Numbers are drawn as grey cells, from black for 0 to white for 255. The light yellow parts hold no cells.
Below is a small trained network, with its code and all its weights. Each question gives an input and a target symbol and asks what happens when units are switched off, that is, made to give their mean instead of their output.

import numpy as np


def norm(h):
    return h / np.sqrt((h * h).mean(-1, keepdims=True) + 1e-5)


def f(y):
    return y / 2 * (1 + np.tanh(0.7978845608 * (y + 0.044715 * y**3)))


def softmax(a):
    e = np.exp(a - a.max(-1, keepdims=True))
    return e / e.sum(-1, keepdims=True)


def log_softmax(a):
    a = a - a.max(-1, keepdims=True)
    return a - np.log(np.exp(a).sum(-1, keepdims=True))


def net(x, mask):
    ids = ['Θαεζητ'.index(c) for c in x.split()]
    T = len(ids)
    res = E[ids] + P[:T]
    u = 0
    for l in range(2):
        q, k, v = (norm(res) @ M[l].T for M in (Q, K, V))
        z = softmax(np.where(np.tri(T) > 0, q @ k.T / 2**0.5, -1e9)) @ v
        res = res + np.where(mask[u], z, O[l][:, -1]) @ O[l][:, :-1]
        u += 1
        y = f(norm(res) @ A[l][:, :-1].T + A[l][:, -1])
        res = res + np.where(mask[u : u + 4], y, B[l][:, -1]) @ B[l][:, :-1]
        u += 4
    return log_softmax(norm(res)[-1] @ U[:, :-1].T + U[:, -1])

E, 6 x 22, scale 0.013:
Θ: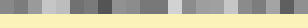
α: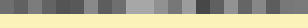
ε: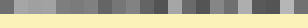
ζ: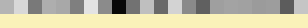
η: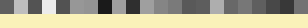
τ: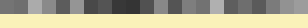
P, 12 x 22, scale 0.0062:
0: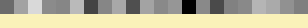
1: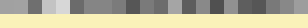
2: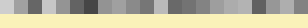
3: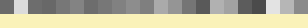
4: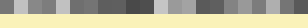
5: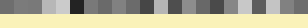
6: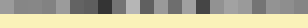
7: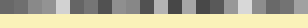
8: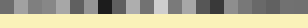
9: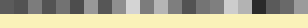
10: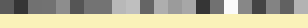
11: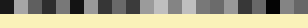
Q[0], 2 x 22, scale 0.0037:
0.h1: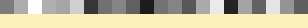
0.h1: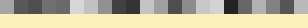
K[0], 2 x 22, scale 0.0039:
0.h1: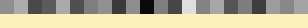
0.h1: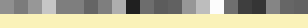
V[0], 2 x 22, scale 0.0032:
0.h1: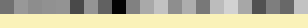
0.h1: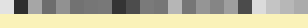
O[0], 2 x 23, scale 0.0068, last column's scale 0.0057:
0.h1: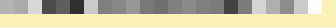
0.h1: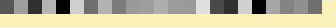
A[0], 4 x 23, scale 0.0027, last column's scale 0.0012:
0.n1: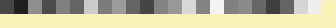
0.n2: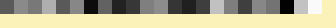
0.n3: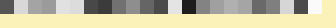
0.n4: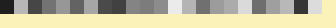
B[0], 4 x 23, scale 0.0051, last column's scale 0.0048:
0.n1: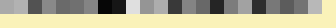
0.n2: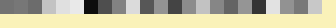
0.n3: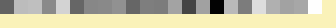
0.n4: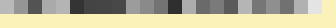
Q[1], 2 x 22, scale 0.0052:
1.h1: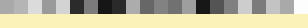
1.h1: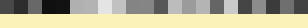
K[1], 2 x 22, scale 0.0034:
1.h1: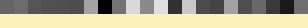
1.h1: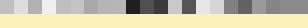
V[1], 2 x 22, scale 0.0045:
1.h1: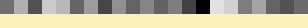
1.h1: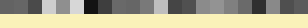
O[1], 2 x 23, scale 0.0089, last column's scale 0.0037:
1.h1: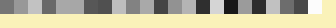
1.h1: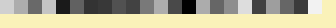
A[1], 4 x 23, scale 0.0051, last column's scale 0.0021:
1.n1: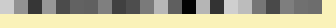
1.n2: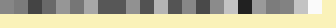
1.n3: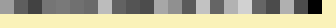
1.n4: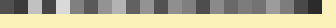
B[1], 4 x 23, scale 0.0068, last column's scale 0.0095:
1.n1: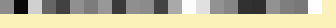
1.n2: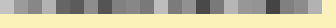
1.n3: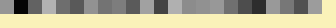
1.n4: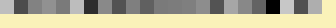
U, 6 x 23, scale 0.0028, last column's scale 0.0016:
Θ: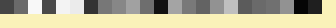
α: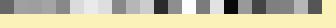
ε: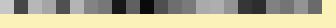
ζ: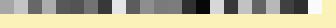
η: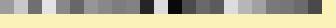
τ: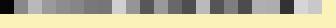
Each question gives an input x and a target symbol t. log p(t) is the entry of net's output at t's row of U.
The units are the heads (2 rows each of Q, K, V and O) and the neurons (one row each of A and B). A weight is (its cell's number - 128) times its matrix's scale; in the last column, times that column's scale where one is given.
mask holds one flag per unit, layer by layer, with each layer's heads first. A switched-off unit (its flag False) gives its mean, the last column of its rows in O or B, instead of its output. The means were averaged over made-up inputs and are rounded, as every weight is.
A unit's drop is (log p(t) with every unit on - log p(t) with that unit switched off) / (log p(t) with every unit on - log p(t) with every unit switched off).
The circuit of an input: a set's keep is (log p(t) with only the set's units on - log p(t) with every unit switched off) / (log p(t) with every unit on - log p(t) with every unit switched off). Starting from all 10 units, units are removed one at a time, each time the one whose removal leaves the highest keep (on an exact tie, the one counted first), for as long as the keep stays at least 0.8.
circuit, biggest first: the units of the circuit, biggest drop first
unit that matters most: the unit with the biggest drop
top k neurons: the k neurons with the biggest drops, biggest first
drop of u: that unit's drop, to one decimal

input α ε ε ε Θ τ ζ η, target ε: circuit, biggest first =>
[1.h1, 0.h1, 1.n1]
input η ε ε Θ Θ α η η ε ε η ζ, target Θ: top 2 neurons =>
[1.n4, 0.n2]
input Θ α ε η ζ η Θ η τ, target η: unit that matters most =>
0.h1
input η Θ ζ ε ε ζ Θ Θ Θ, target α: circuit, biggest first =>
[1.h1, 0.h1]
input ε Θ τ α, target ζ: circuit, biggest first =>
[0.h1, 1.n1, 1.h1]
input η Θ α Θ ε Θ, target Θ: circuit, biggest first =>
[1.h1, 1.n4, 0.h1]
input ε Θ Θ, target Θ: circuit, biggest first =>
[1.h1, 1.n4]
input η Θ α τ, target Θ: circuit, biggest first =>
[1.h1, 0.n2]
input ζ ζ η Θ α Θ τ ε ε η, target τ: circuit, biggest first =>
[1.h1, 0.h1]
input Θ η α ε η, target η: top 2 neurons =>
[0.n2, 1.n2]
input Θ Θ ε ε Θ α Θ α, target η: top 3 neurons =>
[0.n2, 1.n1, 1.n2]
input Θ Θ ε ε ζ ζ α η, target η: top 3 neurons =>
[0.n2, 1.n1, 1.n2]
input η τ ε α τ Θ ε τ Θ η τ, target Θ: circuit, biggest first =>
[1.h1, 1.n4]
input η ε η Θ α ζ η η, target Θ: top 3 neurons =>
[1.n4, 0.n2, 0.n4]
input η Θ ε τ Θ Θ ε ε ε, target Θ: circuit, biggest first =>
[1.h1, 1.n4, 0.h1]
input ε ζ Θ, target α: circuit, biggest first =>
[1.h1, 0.n2]
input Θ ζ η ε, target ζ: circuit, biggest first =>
[1.h1]
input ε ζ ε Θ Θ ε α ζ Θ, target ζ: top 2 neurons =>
[1.n1, 0.n3]
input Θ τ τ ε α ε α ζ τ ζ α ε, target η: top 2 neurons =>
[1.n1, 1.n2]
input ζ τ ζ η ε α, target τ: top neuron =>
[0.n2]
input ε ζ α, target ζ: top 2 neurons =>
[0.n3, 1.n1]
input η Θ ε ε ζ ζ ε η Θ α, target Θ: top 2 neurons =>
[1.n4, 0.n4]
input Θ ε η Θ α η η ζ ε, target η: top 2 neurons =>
[0.n2, 1.n1]
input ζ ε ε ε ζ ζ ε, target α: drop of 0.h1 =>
0.4
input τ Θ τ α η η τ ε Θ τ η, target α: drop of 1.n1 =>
-0.2
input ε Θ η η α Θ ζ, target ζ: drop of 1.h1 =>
0.3
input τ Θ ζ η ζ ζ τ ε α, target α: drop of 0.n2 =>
0.2
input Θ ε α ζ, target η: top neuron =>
[0.n2]
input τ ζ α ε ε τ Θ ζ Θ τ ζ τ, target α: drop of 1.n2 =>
-0.1
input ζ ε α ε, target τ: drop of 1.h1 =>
0.5
